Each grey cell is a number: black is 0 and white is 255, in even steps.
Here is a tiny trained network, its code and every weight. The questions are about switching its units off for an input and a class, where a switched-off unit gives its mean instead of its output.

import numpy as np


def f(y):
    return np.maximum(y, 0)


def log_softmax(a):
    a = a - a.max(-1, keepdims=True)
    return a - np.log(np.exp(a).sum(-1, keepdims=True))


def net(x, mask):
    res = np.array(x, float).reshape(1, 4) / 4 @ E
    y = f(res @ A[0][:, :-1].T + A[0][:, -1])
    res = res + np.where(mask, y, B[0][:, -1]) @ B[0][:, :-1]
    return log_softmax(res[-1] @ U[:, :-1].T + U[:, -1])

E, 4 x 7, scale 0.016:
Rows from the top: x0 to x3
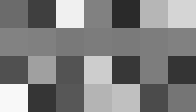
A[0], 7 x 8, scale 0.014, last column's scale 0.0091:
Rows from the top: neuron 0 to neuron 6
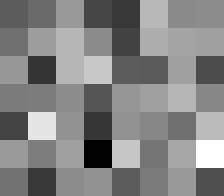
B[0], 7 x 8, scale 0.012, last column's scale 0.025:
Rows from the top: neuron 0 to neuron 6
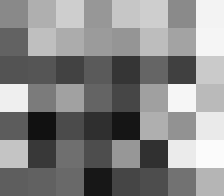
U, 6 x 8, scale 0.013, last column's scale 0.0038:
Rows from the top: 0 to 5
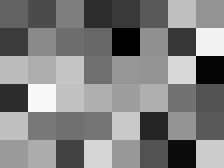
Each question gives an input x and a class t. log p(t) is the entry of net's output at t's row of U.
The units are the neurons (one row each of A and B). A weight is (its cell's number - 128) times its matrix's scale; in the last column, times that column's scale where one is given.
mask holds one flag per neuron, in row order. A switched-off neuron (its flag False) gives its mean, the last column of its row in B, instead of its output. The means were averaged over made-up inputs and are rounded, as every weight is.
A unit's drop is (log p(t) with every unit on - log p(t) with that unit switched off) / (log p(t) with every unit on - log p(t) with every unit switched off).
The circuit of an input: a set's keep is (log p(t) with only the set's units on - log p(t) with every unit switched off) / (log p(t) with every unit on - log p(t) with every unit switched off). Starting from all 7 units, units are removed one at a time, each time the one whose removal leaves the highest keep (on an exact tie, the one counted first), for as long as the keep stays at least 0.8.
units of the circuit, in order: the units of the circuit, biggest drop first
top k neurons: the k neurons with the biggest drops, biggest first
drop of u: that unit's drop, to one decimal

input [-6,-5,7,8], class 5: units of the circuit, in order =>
[neuron 5]
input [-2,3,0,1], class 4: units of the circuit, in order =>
[neuron 4; neuron 1]
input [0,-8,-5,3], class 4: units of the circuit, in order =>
[neuron 4; neuron 1]
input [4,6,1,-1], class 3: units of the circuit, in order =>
[neuron 5; neuron 4]
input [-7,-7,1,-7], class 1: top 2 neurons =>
[neuron 5; neuron 3]
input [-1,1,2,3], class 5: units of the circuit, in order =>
[neuron 5; neuron 4; neuron 1]
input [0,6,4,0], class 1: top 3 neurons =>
[neuron 5; neuron 0; neuron 1]
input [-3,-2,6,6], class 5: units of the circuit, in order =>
[neuron 5; neuron 4]
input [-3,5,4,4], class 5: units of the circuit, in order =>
[neuron 5; neuron 4]
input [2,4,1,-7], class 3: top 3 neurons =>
[neuron 5; neuron 0; neuron 1]
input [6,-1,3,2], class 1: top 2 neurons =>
[neuron 5; neuron 2]
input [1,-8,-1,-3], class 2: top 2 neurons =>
[neuron 2; neuron 6]
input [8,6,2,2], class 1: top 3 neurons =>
[neuron 2; neuron 5; neuron 6]
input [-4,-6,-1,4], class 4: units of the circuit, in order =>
[neuron 4]
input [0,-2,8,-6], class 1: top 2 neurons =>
[neuron 4; neuron 5]
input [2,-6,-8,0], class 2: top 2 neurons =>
[neuron 4; neuron 3]
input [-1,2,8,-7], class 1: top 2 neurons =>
[neuron 4; neuron 5]
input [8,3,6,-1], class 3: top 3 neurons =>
[neuron 0; neuron 1; neuron 4]
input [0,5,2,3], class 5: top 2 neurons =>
[neuron 4; neuron 5]
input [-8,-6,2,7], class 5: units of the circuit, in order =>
[neuron 5]
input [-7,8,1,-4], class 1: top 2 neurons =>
[neuron 5; neuron 3]
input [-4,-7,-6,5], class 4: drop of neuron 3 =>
0.0
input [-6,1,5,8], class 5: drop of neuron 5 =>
0.5
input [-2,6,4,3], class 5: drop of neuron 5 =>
0.3
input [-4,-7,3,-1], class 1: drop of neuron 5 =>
1.0
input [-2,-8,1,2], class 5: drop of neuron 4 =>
0.3
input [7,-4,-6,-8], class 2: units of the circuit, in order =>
[neuron 0]
